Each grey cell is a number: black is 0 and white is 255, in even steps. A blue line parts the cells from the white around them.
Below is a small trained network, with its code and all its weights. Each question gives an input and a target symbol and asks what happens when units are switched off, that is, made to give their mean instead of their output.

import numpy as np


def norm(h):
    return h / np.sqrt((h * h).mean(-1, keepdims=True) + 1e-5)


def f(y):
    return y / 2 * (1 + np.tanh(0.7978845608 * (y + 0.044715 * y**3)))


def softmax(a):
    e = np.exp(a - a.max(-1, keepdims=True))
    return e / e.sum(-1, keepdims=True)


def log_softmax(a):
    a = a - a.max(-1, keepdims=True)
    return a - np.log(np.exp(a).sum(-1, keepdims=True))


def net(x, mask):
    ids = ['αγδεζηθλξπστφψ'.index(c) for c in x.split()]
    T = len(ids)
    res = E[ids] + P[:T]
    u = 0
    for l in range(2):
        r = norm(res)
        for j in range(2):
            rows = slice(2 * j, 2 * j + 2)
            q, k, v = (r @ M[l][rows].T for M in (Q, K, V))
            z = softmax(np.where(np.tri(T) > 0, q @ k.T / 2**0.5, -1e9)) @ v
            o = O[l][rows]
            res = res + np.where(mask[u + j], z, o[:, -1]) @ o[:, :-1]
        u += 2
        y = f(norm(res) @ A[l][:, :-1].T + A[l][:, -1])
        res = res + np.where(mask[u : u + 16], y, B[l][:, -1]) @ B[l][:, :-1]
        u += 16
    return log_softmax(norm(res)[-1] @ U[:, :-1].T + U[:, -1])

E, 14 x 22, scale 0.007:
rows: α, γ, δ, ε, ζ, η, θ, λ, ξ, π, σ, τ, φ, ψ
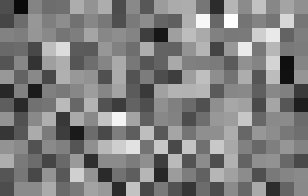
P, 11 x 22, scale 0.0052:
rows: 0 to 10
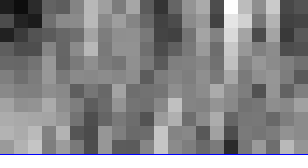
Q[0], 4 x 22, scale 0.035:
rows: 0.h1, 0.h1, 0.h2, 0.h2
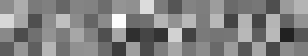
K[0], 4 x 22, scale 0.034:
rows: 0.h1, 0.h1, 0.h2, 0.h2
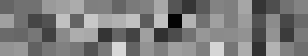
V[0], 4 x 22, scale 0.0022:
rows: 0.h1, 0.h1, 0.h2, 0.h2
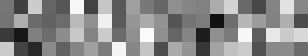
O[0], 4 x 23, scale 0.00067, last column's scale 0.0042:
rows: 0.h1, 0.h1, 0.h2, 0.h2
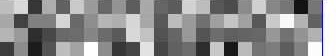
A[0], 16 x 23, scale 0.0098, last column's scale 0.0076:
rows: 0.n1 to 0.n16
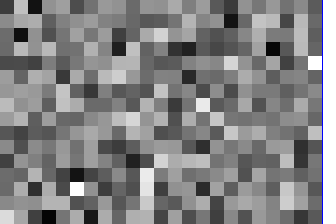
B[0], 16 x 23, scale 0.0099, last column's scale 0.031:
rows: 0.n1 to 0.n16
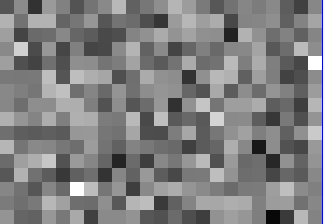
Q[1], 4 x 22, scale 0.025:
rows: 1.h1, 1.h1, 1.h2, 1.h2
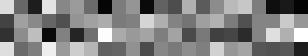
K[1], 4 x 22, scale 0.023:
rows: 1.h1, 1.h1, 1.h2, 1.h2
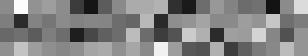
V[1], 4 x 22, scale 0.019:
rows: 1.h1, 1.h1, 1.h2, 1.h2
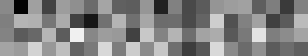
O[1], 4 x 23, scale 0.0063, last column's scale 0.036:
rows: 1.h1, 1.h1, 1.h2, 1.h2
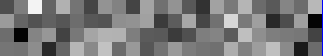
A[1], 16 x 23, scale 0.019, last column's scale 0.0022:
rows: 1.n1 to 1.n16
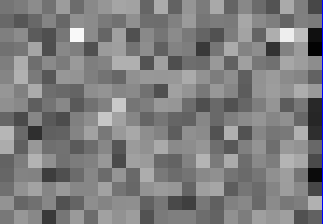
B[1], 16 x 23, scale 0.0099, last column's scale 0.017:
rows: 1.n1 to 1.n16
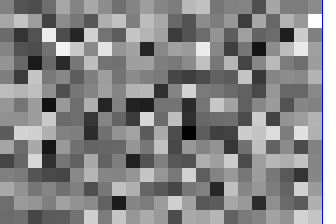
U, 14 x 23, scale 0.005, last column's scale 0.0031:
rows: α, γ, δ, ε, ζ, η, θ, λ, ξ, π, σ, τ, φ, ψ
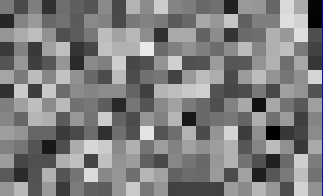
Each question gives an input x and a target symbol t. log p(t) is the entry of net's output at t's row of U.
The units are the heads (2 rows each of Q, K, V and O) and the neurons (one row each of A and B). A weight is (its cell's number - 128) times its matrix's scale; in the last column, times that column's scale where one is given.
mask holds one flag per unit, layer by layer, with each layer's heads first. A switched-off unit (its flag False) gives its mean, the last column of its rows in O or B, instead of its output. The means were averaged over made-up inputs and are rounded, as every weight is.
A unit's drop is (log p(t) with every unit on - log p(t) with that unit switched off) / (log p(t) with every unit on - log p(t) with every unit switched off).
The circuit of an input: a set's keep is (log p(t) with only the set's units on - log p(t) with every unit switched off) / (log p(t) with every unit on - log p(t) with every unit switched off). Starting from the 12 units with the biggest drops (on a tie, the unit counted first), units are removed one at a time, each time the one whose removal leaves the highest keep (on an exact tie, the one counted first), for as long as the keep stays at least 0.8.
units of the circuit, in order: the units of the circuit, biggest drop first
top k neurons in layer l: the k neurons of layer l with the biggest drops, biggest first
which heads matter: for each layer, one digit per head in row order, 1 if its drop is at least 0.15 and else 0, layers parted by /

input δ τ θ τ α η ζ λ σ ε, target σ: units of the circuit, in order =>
(1.h2 0.n9)
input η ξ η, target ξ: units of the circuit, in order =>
(0.n6 1.h2 1.n9)
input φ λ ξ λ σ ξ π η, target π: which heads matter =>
00 / 10
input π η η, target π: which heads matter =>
00 / 11
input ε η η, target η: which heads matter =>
00 / 11
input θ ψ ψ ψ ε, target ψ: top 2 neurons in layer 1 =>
(1.n10 1.n4)
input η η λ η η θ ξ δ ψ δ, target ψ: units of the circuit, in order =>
(1.h1 0.n4)
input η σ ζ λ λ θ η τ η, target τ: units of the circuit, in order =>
(1.h1 0.n16 1.n4)
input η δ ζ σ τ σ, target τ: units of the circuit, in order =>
(0.n16 1.h1 1.n4)
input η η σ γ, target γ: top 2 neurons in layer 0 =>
(0.n15 0.n12)
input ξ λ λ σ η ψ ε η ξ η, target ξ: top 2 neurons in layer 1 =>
(1.n9 1.n15)
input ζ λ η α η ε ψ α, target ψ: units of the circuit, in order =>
(1.h1 0.n4)
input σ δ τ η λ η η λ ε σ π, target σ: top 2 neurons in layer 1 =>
(1.n4 1.n16)
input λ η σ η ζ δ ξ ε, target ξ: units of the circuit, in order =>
(1.h2 0.n6 1.n9)
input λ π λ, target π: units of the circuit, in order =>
(0.n13 1.h1 1.n10)
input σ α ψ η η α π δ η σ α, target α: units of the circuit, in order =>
(0.n3)
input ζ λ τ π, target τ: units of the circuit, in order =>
(1.h1 1.n4 0.n16)
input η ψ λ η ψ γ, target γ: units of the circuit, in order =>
(1.n12 0.n15)
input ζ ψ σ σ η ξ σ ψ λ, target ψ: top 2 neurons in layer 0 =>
(0.n4 0.n5)
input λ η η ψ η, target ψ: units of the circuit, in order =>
(0.n4 1.h1 1.n10)
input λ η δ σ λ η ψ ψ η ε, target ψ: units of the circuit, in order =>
(0.n4 1.h1)
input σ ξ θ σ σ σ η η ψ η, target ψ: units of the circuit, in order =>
(1.h1 0.n4 1.n10)
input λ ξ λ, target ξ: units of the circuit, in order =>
(0.n6 1.n9 1.h2)
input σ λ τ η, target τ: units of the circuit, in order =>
(0.n16 1.h1 1.n4)
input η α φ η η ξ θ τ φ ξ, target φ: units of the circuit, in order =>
(0.n14 1.h2)
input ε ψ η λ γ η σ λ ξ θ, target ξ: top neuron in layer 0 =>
(0.n5)
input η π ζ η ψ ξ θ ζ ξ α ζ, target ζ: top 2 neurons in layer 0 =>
(0.n1 0.n7)
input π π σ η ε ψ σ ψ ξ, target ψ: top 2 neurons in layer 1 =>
(1.n10 1.n16)
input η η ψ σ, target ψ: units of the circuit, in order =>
(0.n4 1.n10 1.h1)
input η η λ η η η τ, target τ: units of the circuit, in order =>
(0.n16)
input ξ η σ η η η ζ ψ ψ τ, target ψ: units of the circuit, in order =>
(1.h1 0.n4 1.n10)
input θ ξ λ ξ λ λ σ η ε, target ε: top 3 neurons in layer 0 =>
(0.n15 0.n1 0.n5)
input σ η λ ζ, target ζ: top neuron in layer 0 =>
(0.n1)
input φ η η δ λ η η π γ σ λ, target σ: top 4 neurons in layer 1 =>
(1.n16 1.n10 1.n9 1.n6)
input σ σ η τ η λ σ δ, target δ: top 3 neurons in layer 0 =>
(0.n8 0.n5 0.n2)
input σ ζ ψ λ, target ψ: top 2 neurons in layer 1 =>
(1.n10 1.n2)
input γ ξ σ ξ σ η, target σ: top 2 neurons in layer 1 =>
(1.n10 1.n16)
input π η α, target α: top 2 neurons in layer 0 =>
(0.n3 0.n8)
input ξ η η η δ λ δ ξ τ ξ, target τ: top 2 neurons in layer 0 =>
(0.n16 0.n5)
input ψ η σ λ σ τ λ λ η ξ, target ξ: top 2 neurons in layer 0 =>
(0.n6 0.n10)
